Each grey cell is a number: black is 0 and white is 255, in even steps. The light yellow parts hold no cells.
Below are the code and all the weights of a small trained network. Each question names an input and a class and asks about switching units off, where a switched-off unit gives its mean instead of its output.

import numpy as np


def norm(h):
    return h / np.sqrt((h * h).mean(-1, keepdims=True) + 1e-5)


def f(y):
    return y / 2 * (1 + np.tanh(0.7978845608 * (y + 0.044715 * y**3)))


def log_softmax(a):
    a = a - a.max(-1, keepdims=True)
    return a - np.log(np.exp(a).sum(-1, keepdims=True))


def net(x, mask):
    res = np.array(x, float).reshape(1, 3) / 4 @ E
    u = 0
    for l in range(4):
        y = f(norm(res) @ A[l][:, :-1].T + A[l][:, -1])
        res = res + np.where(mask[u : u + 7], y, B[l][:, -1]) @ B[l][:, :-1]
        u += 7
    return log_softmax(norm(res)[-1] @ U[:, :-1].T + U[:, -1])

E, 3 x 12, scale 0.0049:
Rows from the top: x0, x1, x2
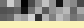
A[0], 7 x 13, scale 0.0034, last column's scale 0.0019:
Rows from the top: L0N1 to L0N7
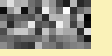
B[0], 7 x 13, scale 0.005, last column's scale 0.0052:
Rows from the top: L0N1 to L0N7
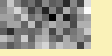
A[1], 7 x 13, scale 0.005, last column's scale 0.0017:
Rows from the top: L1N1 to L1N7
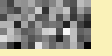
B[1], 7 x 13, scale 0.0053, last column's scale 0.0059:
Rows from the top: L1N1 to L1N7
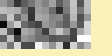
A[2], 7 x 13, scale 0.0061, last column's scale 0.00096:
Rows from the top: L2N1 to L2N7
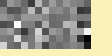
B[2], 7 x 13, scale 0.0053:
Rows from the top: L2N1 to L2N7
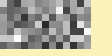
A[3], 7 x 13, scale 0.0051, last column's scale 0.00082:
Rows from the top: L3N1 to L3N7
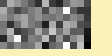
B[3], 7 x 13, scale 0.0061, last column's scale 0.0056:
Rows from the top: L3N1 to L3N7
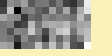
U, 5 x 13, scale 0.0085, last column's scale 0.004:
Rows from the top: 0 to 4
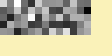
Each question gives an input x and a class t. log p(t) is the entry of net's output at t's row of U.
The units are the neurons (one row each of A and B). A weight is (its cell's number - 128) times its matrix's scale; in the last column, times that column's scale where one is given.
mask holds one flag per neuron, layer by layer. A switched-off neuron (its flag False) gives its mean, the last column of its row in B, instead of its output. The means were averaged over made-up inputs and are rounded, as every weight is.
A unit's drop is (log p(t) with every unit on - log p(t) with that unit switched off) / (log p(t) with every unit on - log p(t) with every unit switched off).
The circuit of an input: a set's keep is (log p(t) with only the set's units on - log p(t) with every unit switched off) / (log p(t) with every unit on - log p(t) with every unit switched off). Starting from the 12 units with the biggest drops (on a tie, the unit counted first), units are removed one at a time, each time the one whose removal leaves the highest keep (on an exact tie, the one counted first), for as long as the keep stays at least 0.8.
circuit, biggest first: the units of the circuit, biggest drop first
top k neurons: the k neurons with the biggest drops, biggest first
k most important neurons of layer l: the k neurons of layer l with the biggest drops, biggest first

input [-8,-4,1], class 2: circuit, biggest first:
[L0N2; L3N7]
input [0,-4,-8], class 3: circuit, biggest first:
[L1N4]
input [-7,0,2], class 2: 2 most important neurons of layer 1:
[L1N5; L1N6]
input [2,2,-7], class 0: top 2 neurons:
[L1N7; L0N2]
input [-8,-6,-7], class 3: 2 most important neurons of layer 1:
[L1N4; L1N5]
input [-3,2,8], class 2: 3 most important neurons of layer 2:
[L2N2; L2N5; L2N7]
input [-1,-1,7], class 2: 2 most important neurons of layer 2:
[L2N2; L2N5]
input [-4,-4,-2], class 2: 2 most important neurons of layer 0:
[L0N2; L0N3]
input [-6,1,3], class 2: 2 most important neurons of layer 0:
[L0N2; L0N4]
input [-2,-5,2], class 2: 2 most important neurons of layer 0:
[L0N2; L0N5]
